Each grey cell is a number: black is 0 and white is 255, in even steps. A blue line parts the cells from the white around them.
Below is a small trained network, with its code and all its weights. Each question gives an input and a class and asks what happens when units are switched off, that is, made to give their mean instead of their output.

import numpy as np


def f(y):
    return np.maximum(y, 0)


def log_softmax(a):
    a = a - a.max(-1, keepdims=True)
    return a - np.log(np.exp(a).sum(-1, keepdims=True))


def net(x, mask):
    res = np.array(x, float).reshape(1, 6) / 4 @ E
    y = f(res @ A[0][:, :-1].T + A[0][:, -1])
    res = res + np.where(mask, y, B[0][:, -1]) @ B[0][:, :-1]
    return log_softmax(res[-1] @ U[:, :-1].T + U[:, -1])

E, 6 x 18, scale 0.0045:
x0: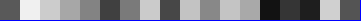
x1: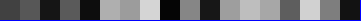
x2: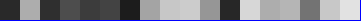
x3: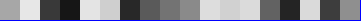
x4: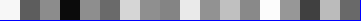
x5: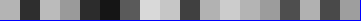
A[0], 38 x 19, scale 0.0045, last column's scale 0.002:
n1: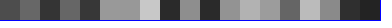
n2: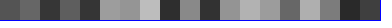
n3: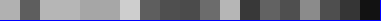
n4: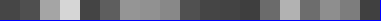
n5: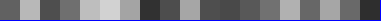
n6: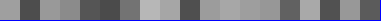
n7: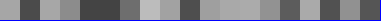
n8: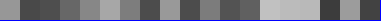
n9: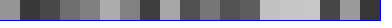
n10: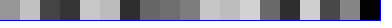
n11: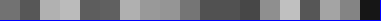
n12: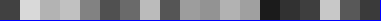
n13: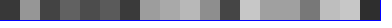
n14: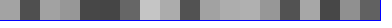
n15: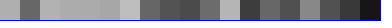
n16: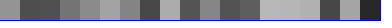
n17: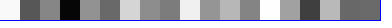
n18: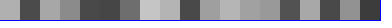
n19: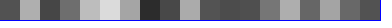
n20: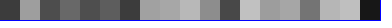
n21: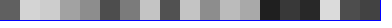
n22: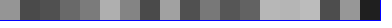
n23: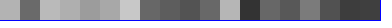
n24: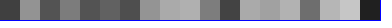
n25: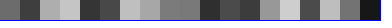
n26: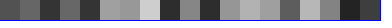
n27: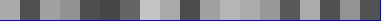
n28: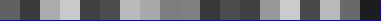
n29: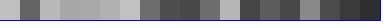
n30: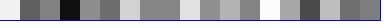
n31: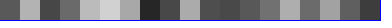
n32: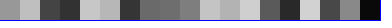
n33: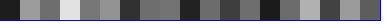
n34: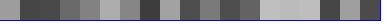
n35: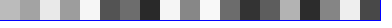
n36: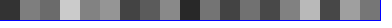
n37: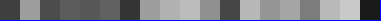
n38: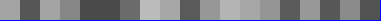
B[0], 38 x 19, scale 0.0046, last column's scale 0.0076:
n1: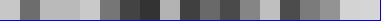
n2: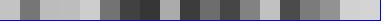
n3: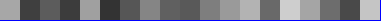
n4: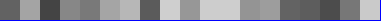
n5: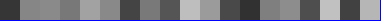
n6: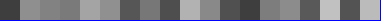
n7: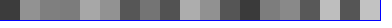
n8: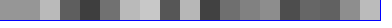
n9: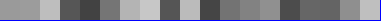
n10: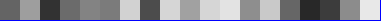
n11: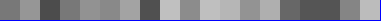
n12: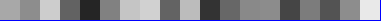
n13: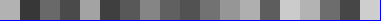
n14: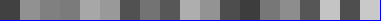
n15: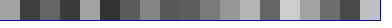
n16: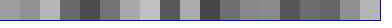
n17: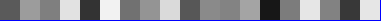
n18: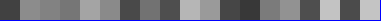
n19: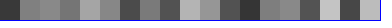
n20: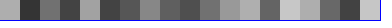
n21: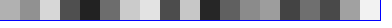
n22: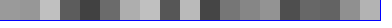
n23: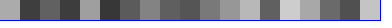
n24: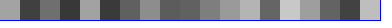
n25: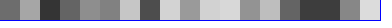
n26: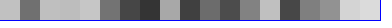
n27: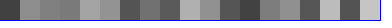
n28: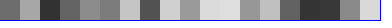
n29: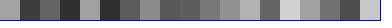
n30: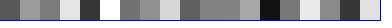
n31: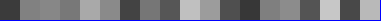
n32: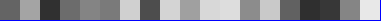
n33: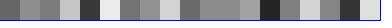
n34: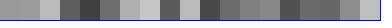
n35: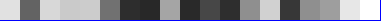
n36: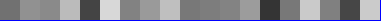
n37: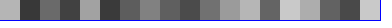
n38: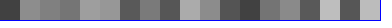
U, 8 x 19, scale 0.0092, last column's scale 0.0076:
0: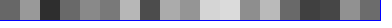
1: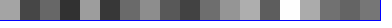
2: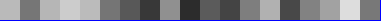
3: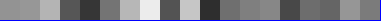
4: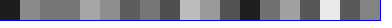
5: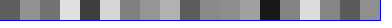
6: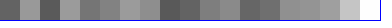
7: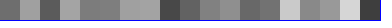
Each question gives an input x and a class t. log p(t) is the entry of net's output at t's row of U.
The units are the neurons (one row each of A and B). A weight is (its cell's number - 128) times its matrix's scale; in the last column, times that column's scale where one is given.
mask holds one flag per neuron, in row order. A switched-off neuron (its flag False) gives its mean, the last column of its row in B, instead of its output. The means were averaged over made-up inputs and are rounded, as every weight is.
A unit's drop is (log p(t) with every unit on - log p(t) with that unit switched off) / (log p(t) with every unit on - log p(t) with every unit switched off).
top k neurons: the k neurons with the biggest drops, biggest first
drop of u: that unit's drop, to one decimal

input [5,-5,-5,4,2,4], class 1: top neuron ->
[n29]
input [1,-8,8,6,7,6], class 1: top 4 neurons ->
[n37 n13 n20 n24]
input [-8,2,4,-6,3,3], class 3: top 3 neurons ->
[n9 n34 n8]
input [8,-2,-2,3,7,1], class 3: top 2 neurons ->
[n21 n12]
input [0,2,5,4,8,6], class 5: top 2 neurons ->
[n17 n30]
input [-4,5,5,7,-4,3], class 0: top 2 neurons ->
[n10 n32]
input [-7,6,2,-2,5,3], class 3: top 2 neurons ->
[n35 n9]
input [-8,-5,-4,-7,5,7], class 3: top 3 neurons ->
[n9 n34 n8]
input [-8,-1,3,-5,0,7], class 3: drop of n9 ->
0.3
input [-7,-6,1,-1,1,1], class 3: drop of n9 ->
0.3
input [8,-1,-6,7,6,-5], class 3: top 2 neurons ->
[n21 n12]
